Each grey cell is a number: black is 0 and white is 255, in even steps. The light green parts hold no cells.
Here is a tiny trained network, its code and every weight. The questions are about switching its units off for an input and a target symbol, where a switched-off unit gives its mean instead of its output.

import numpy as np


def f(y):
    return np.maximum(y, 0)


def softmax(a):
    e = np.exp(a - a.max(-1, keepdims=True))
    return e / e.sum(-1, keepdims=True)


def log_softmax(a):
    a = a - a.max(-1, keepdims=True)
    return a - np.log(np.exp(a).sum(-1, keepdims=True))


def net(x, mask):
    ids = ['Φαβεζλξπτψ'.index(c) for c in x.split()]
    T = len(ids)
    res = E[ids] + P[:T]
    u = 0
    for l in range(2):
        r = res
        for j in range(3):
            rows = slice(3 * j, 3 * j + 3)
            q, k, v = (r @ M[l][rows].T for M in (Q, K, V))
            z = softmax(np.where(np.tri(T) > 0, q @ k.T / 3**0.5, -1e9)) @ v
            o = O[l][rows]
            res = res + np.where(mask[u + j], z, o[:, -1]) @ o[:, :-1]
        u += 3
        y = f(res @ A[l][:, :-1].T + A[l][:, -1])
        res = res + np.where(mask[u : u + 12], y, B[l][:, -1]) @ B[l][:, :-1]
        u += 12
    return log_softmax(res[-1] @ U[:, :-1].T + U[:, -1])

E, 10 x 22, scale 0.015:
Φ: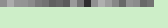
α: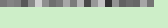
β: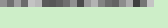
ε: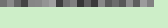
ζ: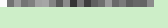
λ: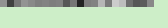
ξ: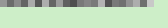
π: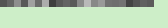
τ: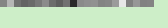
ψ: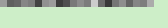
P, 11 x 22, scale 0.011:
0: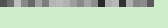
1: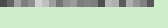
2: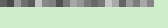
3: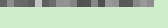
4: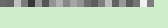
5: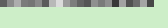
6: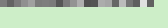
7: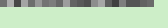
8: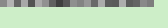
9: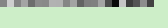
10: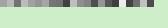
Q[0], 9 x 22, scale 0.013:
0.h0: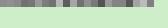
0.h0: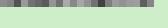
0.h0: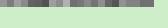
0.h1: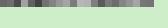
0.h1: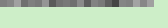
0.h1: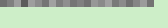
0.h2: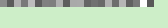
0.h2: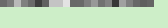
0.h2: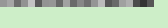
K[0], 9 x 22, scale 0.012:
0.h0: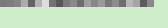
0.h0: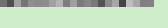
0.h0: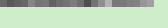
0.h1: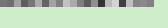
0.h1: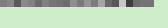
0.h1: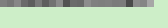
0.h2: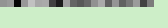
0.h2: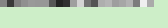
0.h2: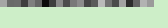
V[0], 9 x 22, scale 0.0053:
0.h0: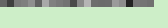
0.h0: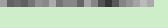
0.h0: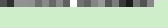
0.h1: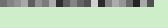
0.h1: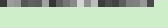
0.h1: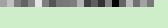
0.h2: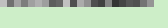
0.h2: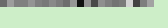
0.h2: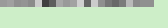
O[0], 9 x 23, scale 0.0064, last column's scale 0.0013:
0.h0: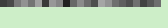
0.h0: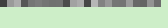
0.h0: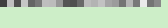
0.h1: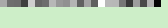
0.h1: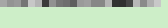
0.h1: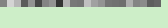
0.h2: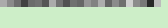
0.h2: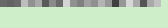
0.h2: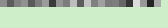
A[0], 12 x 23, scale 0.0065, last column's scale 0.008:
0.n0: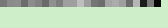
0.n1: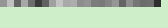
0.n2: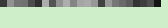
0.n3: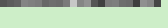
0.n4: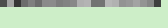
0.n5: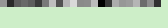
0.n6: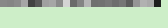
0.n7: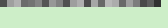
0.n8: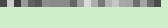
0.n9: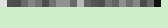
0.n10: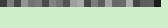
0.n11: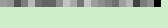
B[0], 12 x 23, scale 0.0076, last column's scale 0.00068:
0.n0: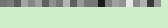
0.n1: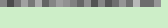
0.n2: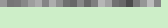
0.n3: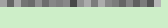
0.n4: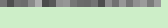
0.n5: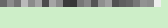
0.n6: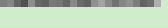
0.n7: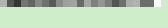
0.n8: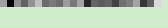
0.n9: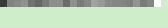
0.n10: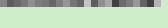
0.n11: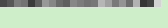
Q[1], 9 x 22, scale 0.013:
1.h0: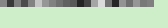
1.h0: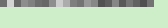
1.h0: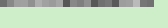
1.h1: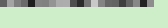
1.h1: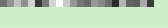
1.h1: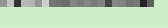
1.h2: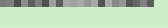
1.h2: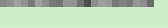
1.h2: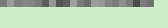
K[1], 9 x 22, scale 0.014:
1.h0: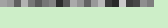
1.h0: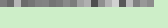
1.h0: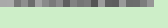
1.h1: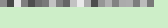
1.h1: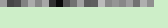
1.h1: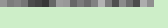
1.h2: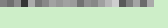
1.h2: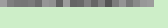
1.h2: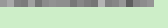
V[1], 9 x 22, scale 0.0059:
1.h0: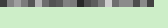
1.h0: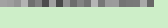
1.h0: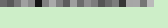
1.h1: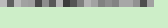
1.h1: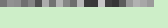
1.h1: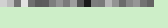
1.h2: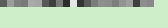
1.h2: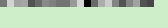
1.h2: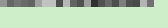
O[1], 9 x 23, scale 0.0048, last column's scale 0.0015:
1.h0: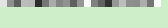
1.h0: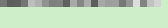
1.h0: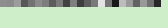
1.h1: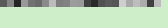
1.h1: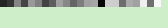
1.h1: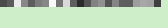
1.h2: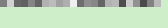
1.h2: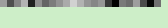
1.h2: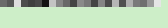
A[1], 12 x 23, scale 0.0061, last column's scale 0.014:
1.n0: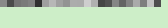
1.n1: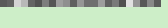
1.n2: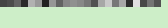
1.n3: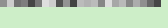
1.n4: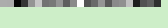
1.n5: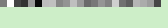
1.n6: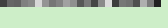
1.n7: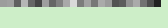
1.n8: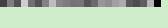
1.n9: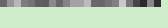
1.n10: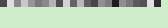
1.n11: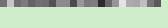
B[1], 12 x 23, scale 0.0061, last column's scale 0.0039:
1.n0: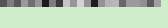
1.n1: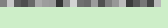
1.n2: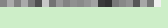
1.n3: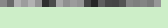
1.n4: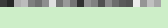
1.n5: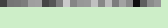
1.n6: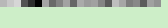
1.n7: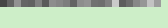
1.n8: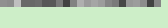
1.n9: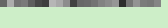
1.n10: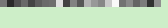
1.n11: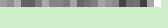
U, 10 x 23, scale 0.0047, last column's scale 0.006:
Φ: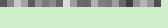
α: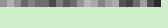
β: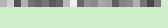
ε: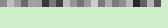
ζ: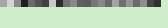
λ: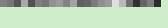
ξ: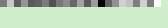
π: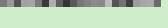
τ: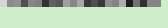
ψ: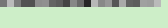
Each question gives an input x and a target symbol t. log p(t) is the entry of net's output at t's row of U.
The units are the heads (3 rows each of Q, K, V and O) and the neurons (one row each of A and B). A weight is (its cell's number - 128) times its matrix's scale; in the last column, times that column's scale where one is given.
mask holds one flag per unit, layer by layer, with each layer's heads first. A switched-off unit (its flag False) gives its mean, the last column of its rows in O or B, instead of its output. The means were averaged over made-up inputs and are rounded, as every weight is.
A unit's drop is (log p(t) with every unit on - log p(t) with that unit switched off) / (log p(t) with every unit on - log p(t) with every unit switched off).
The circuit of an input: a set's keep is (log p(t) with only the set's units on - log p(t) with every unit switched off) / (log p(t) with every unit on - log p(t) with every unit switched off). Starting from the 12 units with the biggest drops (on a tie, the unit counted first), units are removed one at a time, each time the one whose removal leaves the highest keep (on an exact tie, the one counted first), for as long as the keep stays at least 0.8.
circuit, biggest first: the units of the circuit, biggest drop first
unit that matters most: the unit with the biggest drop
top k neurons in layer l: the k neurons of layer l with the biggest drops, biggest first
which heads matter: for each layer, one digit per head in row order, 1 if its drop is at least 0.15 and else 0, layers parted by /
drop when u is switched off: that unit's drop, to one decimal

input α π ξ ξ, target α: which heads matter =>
001 / 010
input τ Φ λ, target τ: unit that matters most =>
0.h0
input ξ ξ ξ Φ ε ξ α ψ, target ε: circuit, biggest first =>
1.h1; 0.h2
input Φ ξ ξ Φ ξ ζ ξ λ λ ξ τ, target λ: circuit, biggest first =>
1.n10; 0.h2; 1.h1
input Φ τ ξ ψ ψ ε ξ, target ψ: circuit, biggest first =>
1.h0; 0.h1; 0.h0
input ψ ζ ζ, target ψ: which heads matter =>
010 / 100
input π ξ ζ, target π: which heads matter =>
101 / 010
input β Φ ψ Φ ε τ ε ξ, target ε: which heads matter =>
001 / 010
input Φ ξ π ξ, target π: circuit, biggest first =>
0.h1; 0.h0
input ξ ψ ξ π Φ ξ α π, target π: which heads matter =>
100 / 100
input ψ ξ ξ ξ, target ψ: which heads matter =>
000 / 100
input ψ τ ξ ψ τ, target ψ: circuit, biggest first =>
1.h0; 0.h1
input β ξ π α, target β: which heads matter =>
001 / 010
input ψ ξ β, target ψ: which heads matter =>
010 / 100
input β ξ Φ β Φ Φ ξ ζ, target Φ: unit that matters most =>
1.h1
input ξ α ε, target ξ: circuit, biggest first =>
1.h1; 1.h0
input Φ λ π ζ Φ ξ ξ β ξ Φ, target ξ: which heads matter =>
010 / 010
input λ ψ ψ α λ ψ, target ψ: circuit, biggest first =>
1.h0; 0.h2; 1.h1
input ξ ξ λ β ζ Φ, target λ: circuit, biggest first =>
0.h2; 1.n10; 1.h1
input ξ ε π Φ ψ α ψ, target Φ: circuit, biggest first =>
1.h1
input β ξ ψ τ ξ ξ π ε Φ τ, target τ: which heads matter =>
000 / 100
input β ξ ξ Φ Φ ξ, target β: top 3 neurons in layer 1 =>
1.n11; 1.n0; 1.n2
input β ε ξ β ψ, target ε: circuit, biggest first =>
0.h2; 1.h1
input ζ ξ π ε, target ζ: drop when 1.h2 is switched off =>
0.1
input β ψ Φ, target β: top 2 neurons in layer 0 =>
0.n7; 0.n5
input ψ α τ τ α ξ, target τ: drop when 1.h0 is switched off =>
0.1
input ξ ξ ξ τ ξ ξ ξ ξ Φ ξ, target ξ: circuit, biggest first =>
1.h1
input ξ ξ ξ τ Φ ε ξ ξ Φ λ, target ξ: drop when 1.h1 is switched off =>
0.2
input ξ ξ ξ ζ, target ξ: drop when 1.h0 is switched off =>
0.2
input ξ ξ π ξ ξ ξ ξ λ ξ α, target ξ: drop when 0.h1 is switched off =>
0.3
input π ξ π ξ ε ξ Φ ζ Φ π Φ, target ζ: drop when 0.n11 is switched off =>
0.0
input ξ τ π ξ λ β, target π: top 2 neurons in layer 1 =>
1.n4; 1.n2
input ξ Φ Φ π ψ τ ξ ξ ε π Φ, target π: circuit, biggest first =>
0.h1; 0.h0
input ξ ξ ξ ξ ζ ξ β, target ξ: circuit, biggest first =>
0.h1
